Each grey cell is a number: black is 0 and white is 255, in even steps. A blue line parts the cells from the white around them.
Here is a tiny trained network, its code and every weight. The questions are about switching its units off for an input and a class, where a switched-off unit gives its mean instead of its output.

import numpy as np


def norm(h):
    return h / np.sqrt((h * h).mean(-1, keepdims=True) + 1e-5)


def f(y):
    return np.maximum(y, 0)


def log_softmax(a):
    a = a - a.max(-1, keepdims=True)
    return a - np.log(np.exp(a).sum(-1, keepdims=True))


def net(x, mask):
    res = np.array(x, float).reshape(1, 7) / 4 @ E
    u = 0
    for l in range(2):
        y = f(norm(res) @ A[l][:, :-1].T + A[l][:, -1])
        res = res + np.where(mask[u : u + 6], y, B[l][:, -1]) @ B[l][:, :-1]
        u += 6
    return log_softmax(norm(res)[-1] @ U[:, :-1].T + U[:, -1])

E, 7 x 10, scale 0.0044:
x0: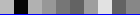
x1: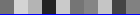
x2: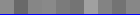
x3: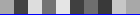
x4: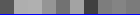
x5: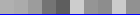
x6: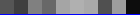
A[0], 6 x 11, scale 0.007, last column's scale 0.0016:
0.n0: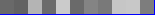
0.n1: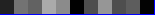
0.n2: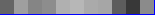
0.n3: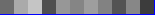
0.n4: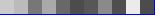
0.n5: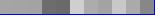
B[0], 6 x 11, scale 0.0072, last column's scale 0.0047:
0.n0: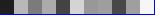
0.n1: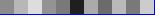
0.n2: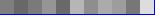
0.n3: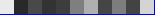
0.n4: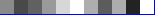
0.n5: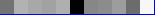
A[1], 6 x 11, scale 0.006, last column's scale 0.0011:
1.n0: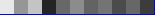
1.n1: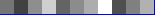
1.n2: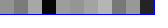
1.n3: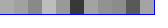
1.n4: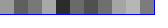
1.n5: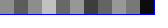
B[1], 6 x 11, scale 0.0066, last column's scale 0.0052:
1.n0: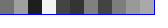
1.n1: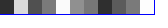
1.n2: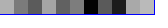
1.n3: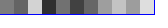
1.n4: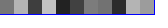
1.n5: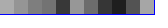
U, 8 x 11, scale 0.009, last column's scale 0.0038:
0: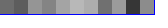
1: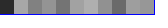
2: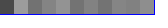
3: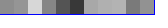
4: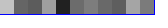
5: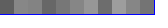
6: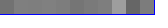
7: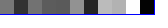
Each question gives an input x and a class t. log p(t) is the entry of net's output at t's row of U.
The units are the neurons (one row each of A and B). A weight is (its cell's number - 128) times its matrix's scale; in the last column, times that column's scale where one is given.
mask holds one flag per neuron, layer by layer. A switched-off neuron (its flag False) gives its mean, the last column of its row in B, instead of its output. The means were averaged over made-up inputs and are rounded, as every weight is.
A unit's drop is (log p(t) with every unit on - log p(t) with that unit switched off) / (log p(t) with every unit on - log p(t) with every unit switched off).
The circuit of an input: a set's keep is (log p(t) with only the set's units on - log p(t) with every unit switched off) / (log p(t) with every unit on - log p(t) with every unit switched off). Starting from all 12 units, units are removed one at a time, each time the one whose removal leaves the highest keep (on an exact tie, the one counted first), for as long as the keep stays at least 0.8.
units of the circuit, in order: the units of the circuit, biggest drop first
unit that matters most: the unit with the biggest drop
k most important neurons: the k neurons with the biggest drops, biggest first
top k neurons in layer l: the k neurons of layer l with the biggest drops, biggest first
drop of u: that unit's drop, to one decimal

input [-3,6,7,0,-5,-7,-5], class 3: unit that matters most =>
0.n1
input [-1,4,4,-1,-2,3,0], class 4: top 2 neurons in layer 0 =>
[0.n3; 0.n1]
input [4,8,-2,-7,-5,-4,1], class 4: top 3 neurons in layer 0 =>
[0.n3; 0.n0; 0.n4]
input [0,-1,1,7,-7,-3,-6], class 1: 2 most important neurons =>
[0.n0; 0.n3]
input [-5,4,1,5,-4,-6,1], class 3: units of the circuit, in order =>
[0.n1; 1.n1]
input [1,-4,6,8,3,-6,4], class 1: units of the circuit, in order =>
[0.n0; 0.n3]
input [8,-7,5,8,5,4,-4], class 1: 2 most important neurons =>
[0.n0; 1.n1]
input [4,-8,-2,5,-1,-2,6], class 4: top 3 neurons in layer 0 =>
[0.n4; 0.n5; 0.n2]
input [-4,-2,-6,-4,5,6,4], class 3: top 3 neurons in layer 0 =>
[0.n5; 0.n4; 0.n0]
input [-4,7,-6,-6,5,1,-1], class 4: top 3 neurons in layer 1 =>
[1.n1; 1.n0; 1.n2]
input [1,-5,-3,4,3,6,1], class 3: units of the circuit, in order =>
[0.n5; 0.n4]
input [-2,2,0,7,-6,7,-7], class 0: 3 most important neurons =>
[0.n4; 0.n1; 0.n0]
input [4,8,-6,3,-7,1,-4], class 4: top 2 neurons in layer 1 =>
[1.n2; 1.n0]
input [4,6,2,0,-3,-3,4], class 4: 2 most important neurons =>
[0.n3; 1.n2]
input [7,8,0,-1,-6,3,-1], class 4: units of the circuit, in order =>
[1.n2]
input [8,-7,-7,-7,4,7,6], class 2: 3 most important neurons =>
[1.n1; 0.n4; 0.n3]
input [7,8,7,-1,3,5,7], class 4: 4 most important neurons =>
[0.n3; 1.n2; 0.n4; 1.n0]
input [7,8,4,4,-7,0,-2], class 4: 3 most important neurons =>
[1.n2; 0.n3; 1.n0]
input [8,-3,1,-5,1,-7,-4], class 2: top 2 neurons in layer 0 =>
[0.n5; 0.n3]
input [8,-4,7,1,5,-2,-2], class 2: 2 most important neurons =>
[1.n1; 0.n3]
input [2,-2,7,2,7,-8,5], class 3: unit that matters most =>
0.n1
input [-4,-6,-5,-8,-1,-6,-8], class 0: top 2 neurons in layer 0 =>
[0.n4; 0.n5]
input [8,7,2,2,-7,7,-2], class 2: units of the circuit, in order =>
[1.n1; 1.n2]
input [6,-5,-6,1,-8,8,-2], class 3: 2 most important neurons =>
[0.n5; 1.n3]
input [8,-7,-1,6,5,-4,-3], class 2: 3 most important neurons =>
[1.n1; 0.n0; 0.n3]
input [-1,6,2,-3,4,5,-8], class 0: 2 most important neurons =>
[0.n4; 0.n1]
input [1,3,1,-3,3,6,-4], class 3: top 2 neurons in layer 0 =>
[0.n5; 0.n0]
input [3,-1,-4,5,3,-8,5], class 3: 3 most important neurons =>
[0.n1; 0.n4; 1.n1]
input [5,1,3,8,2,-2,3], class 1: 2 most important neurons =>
[0.n0; 0.n4]
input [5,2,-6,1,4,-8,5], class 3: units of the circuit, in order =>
[0.n1]
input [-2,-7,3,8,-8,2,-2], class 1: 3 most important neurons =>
[0.n0; 0.n3; 1.n2]
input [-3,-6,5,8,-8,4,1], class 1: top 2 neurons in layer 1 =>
[1.n2; 1.n3]
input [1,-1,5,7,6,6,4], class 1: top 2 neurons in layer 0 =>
[0.n0; 0.n1]
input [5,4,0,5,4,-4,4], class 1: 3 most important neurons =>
[0.n0; 0.n4; 0.n5]
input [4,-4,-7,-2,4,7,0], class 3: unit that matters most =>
0.n5
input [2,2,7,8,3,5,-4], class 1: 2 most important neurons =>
[0.n0; 0.n1]
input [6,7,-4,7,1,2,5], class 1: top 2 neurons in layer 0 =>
[0.n0; 0.n4]
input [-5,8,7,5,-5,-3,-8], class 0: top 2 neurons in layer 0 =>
[0.n4; 0.n0]
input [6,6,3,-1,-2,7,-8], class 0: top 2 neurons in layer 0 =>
[0.n4; 0.n1]
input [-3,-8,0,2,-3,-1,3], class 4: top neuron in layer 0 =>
[0.n4]
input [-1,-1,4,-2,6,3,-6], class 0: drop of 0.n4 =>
1.4
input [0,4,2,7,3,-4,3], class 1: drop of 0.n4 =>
0.3
